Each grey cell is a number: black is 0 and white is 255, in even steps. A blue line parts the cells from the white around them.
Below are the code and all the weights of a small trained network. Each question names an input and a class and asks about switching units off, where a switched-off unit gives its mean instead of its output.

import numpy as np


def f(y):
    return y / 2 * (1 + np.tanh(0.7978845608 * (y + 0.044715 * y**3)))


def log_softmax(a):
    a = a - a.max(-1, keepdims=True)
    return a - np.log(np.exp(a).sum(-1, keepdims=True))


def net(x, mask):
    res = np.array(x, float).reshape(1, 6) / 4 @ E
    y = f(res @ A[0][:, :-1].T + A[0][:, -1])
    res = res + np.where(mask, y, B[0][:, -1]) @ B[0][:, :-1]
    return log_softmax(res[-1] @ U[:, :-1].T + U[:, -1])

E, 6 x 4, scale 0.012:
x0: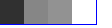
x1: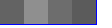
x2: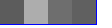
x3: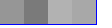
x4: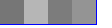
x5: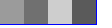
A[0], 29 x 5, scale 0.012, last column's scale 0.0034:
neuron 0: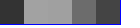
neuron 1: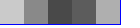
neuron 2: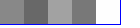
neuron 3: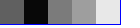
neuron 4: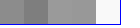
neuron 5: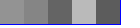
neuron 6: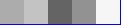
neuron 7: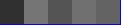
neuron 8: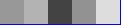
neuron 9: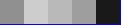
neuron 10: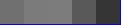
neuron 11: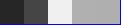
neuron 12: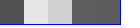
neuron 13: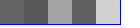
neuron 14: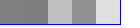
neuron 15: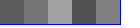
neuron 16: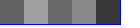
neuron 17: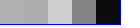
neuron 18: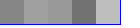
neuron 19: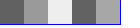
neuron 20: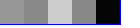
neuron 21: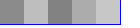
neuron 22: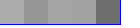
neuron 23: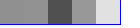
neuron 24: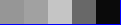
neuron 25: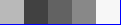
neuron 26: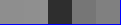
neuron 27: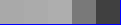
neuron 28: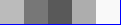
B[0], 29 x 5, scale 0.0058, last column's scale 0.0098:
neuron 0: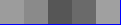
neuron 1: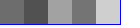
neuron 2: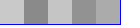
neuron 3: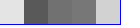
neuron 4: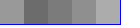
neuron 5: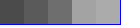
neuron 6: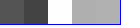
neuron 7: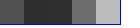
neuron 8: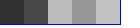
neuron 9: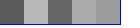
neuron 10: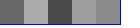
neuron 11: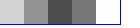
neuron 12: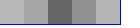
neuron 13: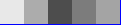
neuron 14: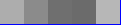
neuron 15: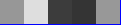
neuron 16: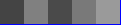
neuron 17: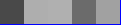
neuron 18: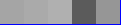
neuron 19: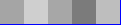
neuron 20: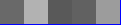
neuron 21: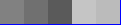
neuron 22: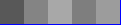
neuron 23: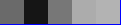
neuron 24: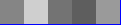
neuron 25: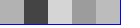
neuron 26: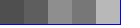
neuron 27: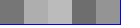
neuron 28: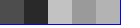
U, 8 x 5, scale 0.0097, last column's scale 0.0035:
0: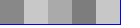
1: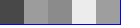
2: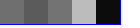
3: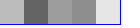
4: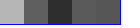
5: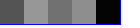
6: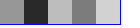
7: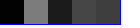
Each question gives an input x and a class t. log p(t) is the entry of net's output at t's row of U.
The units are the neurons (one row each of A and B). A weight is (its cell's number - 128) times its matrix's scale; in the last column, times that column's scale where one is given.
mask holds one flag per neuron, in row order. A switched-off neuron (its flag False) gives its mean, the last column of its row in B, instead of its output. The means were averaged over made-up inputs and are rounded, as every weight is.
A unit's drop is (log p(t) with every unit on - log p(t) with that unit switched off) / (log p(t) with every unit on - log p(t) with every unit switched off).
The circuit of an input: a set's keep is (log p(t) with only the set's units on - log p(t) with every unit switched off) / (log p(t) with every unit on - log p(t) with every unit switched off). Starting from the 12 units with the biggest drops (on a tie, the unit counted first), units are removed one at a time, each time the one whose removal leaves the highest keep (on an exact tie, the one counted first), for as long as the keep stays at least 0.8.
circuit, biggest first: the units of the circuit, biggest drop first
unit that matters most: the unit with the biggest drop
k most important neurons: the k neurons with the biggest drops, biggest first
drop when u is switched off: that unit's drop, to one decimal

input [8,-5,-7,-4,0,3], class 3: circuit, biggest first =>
neuron 11; neuron 3
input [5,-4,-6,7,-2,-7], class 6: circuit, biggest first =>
neuron 3; neuron 28
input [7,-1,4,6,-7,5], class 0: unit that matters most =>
neuron 19
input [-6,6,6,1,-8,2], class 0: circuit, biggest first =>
neuron 3; neuron 7; neuron 23
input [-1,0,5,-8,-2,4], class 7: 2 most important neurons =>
neuron 3; neuron 11
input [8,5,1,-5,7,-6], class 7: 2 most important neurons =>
neuron 7; neuron 16
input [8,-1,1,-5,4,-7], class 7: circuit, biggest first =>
neuron 7; neuron 16
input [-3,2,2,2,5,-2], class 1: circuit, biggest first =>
neuron 3; neuron 11; neuron 6
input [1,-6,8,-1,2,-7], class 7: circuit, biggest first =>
neuron 7; neuron 16
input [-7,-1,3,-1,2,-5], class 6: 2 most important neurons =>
neuron 6; neuron 1
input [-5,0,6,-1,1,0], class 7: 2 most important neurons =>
neuron 3; neuron 25
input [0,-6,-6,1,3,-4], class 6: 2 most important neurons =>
neuron 28; neuron 25
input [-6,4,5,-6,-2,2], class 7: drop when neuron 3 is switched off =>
0.2
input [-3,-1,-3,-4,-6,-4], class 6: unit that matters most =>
neuron 25
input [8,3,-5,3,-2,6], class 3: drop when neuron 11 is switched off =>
0.2
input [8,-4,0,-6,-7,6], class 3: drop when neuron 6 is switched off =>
-0.1
